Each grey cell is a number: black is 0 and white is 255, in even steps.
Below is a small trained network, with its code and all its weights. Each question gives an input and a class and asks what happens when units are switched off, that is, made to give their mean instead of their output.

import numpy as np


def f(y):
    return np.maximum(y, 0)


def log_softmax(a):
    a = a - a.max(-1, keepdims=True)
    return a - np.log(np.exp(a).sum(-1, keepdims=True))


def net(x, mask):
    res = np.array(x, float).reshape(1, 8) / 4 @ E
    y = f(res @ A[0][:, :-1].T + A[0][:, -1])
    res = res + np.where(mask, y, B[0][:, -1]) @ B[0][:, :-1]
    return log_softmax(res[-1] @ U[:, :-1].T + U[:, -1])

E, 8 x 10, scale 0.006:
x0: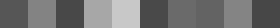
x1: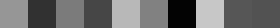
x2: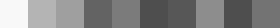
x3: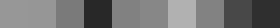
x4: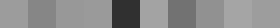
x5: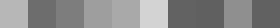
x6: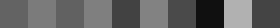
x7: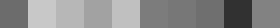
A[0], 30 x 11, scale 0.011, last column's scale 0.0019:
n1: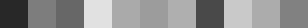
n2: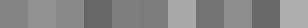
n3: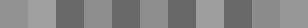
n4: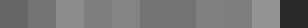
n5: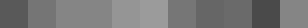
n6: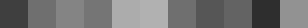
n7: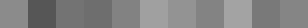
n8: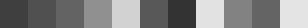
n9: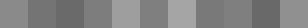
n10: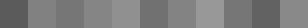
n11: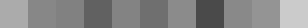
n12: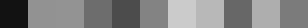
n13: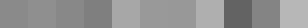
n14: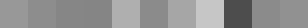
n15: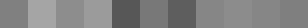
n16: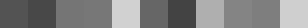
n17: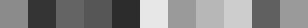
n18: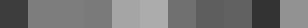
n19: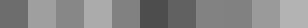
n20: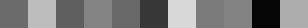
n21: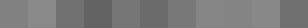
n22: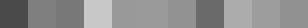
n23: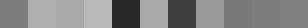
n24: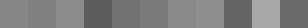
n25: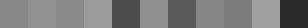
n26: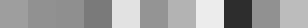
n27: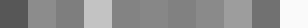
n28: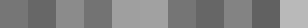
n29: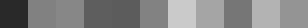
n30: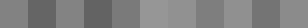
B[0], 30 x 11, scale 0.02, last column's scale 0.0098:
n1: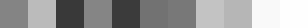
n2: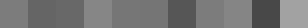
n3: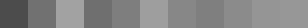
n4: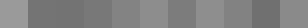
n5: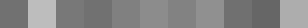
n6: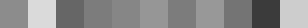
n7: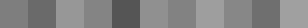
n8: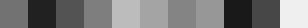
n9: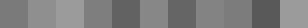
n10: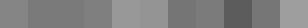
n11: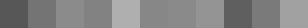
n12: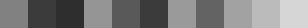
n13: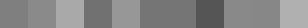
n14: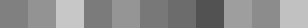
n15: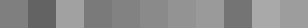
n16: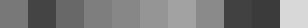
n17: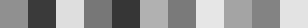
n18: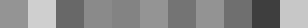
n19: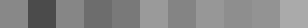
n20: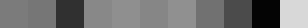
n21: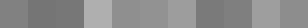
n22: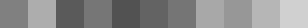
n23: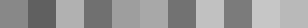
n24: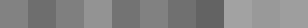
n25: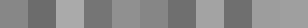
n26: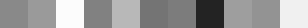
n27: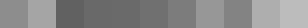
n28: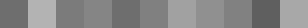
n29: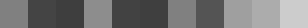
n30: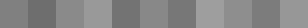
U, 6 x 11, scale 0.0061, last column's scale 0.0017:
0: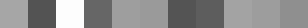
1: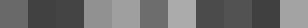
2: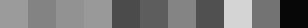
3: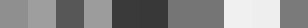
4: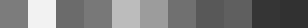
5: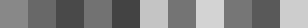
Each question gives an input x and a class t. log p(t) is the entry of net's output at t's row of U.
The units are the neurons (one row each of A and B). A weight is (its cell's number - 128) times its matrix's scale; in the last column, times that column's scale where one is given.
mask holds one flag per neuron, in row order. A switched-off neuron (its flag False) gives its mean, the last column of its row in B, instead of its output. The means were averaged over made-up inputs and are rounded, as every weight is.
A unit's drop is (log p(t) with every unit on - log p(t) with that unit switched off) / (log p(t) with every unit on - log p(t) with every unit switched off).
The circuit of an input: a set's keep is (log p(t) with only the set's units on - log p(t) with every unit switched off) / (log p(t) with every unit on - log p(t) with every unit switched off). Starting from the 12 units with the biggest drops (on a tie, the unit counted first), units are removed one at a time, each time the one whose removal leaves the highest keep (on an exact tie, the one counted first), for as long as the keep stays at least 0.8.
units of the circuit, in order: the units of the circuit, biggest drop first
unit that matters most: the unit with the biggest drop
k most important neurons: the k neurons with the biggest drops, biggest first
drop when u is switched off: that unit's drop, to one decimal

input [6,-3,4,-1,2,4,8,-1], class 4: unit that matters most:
n17
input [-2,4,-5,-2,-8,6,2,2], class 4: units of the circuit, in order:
(n17; n6)
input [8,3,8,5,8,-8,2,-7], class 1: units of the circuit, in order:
(n1; n20)
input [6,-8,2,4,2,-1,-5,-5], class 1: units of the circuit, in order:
(n20; n17)
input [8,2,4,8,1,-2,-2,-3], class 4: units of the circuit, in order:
(n12; n17)
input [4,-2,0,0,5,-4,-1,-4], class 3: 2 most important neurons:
(n8; n16)
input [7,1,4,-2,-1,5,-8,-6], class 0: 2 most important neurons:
(n26; n20)
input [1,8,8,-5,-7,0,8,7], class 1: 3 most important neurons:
(n8; n16; n1)
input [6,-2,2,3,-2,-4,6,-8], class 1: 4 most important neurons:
(n20; n1; n22; n23)
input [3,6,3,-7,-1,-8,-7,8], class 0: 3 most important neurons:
(n26; n14; n20)
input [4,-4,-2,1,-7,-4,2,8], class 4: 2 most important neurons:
(n20; n17)
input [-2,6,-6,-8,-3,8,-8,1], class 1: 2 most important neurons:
(n8; n16)
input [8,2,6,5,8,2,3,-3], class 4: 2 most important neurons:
(n1; n12)
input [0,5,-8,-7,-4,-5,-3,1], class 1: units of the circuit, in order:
(n8)
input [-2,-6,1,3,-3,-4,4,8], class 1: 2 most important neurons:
(n20; n17)
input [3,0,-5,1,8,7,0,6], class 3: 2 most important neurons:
(n8; n1)
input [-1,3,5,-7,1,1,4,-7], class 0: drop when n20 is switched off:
0.3
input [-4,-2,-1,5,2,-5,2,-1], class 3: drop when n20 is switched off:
-0.1
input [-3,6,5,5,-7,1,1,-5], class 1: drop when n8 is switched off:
0.3
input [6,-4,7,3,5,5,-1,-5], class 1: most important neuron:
(n1)
